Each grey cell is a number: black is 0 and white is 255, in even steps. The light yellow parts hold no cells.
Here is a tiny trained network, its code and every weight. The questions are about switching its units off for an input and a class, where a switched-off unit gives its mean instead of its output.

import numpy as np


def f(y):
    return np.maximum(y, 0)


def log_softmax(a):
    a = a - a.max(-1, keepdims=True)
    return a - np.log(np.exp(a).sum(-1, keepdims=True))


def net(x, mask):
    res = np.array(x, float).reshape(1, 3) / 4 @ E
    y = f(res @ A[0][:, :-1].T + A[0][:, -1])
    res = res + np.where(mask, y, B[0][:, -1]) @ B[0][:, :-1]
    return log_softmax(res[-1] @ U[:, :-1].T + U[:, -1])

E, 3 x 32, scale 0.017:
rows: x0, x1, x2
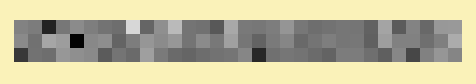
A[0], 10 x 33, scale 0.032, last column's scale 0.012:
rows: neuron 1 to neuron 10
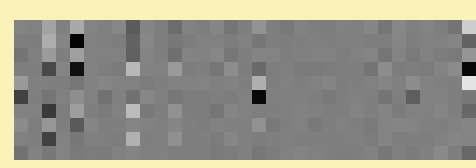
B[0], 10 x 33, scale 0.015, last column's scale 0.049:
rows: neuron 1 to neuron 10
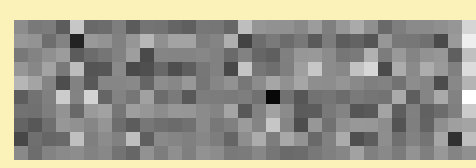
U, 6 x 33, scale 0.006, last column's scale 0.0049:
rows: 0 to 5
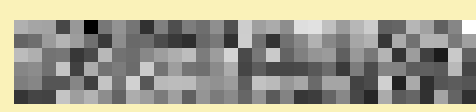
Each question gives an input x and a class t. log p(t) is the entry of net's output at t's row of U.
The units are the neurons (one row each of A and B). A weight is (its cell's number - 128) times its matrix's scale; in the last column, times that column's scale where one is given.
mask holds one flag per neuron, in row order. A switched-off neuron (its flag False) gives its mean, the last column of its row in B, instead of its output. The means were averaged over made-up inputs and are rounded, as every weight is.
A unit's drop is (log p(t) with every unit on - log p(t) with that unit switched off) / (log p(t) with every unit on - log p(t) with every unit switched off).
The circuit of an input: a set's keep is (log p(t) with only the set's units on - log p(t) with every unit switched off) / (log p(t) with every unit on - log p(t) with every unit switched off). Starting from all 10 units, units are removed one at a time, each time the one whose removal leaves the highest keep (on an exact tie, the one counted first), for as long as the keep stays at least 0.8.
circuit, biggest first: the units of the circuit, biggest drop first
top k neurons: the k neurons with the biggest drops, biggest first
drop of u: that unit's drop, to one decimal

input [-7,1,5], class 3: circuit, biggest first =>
[neuron 2]
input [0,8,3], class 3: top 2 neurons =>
[neuron 2; neuron 1]
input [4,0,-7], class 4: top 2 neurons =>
[neuron 7; neuron 1]
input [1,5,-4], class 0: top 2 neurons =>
[neuron 4; neuron 6]
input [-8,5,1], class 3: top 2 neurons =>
[neuron 2; neuron 5]
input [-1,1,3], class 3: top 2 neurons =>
[neuron 4; neuron 9]
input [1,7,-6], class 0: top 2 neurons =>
[neuron 4; neuron 7]
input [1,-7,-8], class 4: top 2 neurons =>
[neuron 4; neuron 7]
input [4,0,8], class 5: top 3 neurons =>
[neuron 7; neuron 1; neuron 9]
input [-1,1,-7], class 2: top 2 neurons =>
[neuron 4; neuron 9]
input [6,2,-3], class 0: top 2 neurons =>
[neuron 4; neuron 6]
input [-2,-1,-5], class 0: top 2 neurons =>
[neuron 2; neuron 6]
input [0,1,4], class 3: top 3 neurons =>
[neuron 4; neuron 1; neuron 9]
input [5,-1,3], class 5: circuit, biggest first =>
[neuron 7]
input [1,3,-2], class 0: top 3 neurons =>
[neuron 6; neuron 7; neuron 4]
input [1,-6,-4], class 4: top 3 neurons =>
[neuron 4; neuron 6; neuron 7]
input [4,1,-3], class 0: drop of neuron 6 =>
0.7
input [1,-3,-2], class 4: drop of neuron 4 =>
0.8
